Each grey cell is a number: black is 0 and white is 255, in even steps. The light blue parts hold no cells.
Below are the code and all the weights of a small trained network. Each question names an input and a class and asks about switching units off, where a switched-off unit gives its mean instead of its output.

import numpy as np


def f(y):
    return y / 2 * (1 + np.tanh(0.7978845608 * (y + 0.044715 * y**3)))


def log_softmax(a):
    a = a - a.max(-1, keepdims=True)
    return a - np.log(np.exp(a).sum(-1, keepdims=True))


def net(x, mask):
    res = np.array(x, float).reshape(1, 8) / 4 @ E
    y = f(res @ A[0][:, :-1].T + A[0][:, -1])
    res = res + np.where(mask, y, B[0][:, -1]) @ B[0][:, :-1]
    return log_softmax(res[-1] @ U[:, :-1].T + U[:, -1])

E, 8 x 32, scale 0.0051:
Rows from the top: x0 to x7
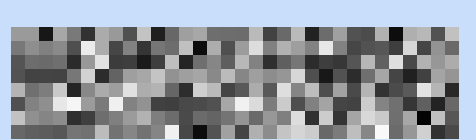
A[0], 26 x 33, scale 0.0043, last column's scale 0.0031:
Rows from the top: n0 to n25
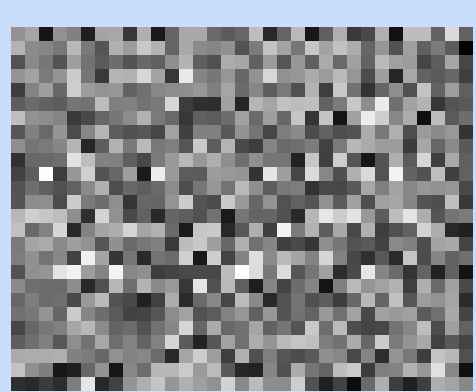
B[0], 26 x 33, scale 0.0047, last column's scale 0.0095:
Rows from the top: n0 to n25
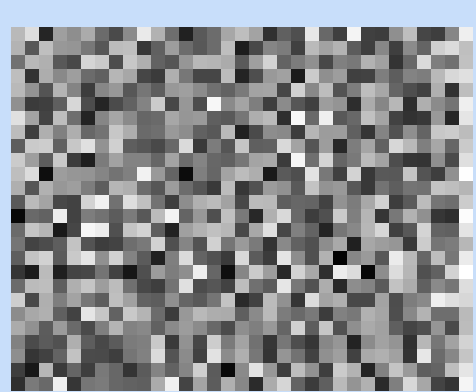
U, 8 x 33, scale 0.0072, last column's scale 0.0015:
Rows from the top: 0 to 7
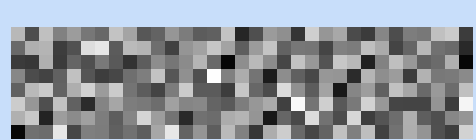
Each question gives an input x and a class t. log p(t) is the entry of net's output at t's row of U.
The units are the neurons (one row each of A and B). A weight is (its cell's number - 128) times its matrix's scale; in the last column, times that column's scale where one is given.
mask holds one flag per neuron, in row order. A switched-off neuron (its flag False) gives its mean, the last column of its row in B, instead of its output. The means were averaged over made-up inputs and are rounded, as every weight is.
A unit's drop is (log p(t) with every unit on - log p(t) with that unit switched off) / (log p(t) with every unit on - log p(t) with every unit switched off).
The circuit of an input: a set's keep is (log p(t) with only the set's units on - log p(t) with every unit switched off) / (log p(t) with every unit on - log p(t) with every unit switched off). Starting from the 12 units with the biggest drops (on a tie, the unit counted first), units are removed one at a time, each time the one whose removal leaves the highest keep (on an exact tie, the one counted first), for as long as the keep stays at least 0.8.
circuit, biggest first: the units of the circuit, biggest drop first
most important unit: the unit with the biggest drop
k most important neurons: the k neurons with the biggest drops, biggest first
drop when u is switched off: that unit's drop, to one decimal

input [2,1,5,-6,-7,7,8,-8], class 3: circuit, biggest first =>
n23
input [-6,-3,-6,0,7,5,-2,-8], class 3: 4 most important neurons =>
n23, n15, n12, n2
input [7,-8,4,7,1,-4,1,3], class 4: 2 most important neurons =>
n18, n8
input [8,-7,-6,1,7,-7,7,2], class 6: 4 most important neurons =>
n0, n17, n16, n12
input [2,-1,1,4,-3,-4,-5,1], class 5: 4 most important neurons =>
n17, n9, n13, n4
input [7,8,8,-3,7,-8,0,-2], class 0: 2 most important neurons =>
n19, n7
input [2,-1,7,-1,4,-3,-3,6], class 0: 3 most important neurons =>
n19, n7, n11
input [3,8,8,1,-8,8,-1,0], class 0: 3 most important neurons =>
n19, n11, n7
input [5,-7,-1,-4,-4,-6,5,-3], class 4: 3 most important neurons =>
n18, n8, n17
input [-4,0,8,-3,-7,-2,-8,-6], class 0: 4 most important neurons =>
n19, n7, n11, n6
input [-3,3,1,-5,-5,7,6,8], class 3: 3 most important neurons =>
n5, n22, n24
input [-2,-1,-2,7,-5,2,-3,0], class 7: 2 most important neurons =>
n25, n14
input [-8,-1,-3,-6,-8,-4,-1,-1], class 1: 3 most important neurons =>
n12, n20, n2
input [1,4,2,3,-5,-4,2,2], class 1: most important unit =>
n17
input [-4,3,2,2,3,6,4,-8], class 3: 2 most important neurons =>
n23, n15
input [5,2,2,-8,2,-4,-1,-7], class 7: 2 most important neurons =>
n13, n5
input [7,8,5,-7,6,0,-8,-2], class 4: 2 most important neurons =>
n16, n6
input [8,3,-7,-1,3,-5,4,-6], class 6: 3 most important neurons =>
n0, n19, n7
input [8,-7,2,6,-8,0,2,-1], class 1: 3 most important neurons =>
n12, n2, n10
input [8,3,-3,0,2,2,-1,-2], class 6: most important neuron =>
n0
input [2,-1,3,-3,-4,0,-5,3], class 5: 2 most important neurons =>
n9, n14
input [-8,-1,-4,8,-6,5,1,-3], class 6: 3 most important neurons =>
n10, n13, n14
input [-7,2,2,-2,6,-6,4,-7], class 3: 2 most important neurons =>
n23, n17
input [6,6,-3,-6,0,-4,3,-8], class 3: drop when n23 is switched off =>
1.0
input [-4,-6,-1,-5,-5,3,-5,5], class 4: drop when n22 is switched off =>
-0.1
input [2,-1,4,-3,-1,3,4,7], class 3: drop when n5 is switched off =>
0.2
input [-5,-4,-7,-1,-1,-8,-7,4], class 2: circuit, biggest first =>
n24
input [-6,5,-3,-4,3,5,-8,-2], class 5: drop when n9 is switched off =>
0.4
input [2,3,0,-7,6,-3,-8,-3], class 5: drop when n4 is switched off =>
0.2
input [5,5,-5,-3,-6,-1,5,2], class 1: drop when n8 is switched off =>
0.1
